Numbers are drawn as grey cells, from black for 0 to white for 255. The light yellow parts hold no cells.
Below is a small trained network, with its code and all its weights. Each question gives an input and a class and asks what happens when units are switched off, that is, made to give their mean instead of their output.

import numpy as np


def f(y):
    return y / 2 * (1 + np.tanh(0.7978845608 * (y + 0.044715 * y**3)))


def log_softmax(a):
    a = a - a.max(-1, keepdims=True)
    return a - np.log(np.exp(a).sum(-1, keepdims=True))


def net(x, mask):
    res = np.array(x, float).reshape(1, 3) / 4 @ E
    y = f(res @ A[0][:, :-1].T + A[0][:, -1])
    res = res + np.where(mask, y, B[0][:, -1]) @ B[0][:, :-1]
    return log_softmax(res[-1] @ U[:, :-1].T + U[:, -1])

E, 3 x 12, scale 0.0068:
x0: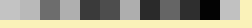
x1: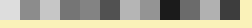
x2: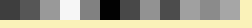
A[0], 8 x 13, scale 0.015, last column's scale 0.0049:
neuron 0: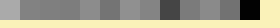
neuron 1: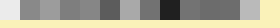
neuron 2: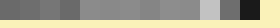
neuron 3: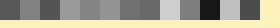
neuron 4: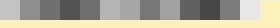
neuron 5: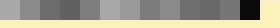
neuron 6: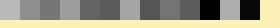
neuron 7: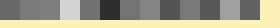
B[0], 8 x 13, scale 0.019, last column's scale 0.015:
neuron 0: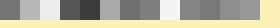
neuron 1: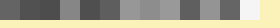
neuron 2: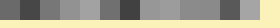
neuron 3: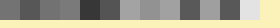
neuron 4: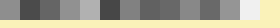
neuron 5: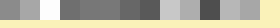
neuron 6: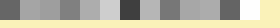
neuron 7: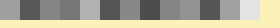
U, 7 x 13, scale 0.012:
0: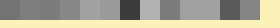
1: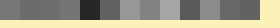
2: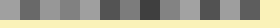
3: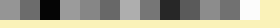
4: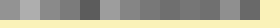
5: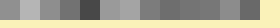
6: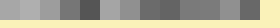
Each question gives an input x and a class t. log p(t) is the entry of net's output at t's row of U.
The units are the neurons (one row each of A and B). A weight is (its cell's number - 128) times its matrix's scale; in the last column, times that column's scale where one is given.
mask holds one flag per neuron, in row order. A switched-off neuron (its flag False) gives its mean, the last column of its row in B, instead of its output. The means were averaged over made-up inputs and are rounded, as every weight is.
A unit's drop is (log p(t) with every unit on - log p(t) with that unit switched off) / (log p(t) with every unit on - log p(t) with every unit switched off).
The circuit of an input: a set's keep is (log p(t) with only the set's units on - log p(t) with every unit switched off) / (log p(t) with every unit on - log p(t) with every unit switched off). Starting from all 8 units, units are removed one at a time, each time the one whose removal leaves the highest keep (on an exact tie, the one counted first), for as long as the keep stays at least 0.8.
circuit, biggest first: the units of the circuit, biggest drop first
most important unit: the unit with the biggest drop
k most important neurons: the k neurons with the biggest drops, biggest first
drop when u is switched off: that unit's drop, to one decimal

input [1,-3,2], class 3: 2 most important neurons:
neuron 5; neuron 0
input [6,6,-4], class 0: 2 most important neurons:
neuron 6; neuron 3
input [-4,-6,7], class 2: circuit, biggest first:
neuron 1; neuron 6
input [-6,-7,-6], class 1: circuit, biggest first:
neuron 6
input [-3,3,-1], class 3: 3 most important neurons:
neuron 6; neuron 5; neuron 3
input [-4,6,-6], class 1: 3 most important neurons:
neuron 6; neuron 7; neuron 1
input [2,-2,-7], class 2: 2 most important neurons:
neuron 5; neuron 4
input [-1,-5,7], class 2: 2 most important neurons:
neuron 7; neuron 1
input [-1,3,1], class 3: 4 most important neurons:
neuron 6; neuron 5; neuron 3; neuron 0
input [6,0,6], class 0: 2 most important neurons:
neuron 6; neuron 4
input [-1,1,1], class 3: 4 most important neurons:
neuron 6; neuron 5; neuron 0; neuron 3
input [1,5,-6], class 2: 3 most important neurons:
neuron 4; neuron 3; neuron 5
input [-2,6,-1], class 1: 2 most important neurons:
neuron 6; neuron 0
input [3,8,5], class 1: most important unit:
neuron 1
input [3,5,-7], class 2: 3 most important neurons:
neuron 4; neuron 5; neuron 3
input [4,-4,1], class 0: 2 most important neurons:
neuron 6; neuron 1
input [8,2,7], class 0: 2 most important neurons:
neuron 6; neuron 4
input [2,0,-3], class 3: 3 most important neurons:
neuron 7; neuron 0; neuron 6
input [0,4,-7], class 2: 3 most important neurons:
neuron 5; neuron 4; neuron 3
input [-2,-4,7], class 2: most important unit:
neuron 7
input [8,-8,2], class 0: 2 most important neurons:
neuron 6; neuron 1
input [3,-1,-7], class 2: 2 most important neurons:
neuron 5; neuron 4
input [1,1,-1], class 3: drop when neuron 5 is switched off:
0.1
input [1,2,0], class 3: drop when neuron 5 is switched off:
0.3
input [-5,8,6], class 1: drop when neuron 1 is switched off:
0.1
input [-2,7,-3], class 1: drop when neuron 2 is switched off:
0.0
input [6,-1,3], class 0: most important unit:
neuron 6
